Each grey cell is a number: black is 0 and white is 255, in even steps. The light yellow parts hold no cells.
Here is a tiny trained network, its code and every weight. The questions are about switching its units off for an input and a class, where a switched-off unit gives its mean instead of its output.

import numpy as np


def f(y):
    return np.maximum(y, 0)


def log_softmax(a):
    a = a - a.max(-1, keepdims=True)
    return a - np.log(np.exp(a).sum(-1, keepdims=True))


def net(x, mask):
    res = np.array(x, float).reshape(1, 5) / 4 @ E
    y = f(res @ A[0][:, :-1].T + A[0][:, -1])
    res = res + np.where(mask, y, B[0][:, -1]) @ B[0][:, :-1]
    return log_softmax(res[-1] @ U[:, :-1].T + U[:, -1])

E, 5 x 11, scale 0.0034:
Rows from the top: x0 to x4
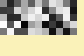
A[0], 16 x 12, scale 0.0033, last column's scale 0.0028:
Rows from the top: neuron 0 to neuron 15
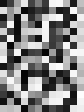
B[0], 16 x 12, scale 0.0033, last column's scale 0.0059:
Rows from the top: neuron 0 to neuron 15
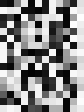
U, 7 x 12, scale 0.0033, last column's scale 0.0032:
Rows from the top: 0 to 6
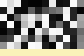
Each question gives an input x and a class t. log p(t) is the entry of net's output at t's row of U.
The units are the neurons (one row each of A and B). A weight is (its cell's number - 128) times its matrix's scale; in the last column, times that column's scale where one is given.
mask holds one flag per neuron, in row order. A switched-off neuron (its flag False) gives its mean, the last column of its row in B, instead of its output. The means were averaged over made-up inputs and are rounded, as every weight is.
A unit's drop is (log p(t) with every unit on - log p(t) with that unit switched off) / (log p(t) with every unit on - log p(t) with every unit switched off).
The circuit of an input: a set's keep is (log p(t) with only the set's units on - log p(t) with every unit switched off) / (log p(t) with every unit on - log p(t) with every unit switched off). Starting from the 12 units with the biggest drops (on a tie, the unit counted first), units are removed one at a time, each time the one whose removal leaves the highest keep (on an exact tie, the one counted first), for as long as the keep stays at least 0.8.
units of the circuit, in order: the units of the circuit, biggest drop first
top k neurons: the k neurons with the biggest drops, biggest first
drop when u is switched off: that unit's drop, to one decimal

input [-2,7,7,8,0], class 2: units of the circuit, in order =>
neuron 6
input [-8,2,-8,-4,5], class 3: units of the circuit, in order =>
neuron 5; neuron 3
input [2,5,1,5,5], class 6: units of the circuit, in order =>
neuron 12; neuron 11
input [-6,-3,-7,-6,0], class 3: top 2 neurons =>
neuron 5; neuron 3
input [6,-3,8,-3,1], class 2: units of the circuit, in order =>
neuron 4; neuron 8
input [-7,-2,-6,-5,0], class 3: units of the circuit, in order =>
neuron 5; neuron 3
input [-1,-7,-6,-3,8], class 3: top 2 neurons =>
neuron 5; neuron 3
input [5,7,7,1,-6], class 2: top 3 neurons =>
neuron 6; neuron 4; neuron 8
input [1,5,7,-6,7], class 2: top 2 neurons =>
neuron 4; neuron 6
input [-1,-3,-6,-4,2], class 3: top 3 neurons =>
neuron 5; neuron 3; neuron 7
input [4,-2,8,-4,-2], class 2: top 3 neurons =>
neuron 4; neuron 8; neuron 6
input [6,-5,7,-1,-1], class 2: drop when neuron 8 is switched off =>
0.1
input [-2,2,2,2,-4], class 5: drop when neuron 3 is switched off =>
0.2
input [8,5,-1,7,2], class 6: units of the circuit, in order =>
neuron 12
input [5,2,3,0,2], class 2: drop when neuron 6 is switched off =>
0.3
